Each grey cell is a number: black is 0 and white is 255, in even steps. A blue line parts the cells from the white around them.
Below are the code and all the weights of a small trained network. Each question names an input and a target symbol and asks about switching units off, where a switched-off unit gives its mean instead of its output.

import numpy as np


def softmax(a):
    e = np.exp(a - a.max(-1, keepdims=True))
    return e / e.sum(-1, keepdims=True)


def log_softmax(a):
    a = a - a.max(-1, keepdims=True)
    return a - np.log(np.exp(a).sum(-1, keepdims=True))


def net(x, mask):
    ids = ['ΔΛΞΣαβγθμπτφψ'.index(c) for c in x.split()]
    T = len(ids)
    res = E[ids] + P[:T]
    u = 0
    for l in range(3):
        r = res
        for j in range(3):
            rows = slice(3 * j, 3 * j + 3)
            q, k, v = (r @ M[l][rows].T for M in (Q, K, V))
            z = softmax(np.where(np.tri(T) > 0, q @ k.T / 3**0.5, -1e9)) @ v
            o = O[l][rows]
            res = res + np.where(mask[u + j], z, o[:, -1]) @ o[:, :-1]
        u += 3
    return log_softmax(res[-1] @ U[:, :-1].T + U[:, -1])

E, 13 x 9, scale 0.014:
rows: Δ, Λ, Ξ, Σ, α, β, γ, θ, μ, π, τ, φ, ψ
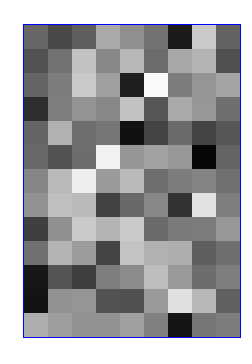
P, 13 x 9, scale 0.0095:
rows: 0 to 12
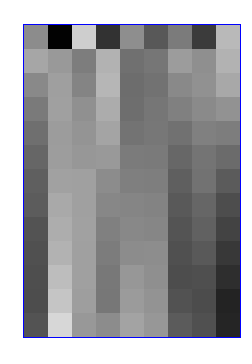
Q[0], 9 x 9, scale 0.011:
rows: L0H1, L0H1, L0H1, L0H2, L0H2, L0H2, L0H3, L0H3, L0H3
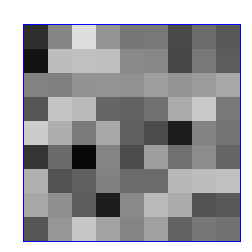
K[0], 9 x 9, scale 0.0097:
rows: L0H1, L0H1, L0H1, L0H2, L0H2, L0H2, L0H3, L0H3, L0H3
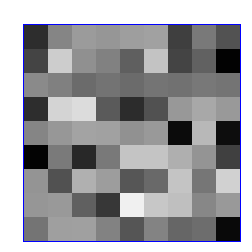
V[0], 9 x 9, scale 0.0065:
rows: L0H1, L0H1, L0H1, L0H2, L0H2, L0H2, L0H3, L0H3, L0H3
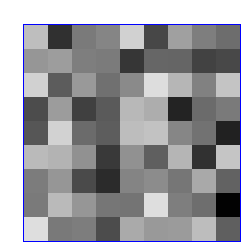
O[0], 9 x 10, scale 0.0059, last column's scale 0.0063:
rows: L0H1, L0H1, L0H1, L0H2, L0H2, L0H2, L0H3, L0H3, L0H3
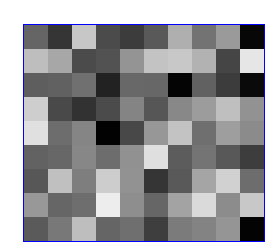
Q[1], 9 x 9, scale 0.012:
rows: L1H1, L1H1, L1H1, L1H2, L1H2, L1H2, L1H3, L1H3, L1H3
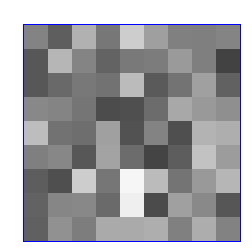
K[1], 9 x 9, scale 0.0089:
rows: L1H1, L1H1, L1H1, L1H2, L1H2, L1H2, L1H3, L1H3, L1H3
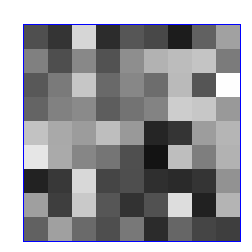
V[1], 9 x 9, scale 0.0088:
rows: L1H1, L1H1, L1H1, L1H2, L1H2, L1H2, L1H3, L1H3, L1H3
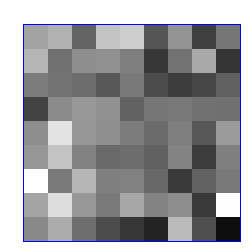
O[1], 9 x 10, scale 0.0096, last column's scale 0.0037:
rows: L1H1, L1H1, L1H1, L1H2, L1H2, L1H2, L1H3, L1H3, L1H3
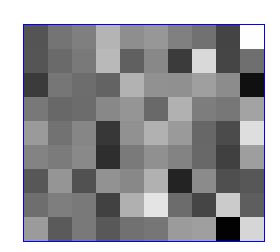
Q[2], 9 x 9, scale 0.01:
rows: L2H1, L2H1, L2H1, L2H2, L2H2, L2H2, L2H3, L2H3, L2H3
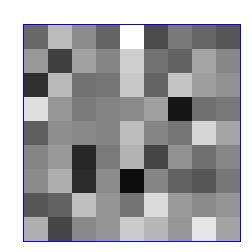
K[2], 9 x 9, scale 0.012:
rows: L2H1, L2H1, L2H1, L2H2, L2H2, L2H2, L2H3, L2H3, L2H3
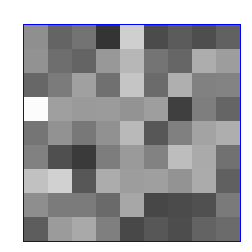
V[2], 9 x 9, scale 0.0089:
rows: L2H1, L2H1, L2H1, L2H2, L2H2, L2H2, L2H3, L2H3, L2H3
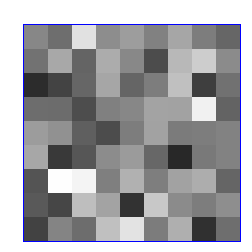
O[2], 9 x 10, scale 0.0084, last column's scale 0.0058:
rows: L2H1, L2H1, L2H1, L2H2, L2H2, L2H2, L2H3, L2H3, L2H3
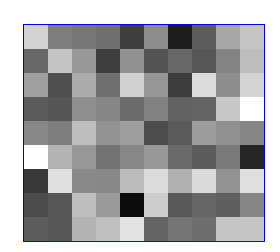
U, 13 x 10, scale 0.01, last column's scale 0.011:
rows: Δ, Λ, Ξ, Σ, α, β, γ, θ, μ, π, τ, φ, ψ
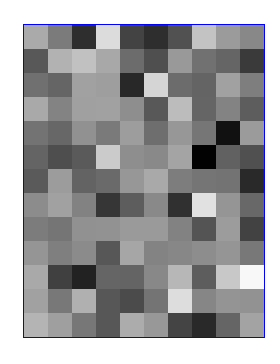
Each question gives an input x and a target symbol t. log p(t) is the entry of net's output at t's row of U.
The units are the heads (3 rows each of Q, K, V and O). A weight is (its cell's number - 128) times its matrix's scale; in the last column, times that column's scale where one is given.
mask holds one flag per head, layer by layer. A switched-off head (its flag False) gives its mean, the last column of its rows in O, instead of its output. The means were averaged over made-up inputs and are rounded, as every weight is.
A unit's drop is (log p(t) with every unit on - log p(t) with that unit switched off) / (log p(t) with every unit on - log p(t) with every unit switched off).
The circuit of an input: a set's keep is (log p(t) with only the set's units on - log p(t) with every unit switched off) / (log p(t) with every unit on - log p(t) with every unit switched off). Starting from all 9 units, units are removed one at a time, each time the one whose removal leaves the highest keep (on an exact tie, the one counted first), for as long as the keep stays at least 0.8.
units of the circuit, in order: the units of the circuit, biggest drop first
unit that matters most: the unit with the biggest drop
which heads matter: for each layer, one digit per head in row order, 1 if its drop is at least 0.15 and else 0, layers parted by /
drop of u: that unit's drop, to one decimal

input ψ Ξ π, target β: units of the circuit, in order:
(L2H1, L1H3)
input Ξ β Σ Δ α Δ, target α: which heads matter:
100 / 111 / 100
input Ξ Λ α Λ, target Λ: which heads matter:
110 / 111 / 100
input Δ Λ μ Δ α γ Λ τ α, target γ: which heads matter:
100 / 001 / 001
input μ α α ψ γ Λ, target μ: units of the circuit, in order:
(L2H3, L1H3)
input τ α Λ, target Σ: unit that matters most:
L1H1
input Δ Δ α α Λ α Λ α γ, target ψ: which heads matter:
010 / 110 / 111
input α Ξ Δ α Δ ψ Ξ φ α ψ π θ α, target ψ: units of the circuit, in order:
(L1H3, L0H2, L0H1)
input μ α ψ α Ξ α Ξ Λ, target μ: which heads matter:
010 / 101 / 001
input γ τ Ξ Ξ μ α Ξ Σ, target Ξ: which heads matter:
000 / 000 / 101
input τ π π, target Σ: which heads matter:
001 / 111 / 111
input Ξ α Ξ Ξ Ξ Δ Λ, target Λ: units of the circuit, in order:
(L0H2, L0H1, L1H3)
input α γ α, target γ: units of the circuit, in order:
(L2H3, L1H3)
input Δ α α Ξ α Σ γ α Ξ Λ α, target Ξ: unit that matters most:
L1H3
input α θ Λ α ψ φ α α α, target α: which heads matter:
100 / 101 / 000
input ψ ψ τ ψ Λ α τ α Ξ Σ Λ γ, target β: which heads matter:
101 / 001 / 101
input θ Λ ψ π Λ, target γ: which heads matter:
011 / 101 / 101
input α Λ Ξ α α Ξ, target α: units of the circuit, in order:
(L1H3, L2H2)
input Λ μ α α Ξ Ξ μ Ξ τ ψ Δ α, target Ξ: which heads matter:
000 / 001 / 001
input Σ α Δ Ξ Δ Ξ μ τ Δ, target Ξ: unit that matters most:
L2H3
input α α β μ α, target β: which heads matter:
000 / 100 / 001
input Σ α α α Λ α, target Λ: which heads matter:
010 / 101 / 011
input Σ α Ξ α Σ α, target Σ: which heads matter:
101 / 101 / 001
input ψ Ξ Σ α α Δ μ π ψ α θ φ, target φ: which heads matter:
010 / 100 / 000
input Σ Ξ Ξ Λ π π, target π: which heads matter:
111 / 110 / 101
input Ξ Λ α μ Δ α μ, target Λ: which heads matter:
110 / 111 / 100
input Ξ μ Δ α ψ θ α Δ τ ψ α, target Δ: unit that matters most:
L0H1
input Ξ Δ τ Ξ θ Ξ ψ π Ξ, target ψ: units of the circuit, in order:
(L2H2, L1H3, L0H1)
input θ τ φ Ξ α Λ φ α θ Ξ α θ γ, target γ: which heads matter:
101 / 101 / 101
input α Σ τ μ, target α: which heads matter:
001 / 001 / 000
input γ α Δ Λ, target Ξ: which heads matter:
000 / 000 / 100
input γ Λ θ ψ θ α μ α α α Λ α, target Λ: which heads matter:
000 / 101 / 011
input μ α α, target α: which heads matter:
000 / 000 / 000
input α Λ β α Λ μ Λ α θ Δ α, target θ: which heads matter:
110 / 001 / 001
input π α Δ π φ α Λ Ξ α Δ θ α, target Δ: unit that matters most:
L1H3
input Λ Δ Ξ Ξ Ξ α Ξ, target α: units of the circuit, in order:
(L1H3, L0H1)
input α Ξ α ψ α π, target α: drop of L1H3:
0.6
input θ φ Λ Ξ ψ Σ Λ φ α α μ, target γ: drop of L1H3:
0.3
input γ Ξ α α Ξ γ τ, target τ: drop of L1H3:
0.3
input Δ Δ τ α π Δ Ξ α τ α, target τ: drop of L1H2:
0.1
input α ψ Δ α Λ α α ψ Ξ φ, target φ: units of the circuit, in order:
(L0H2)
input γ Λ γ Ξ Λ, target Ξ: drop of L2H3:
0.2
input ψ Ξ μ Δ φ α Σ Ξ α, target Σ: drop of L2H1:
0.0
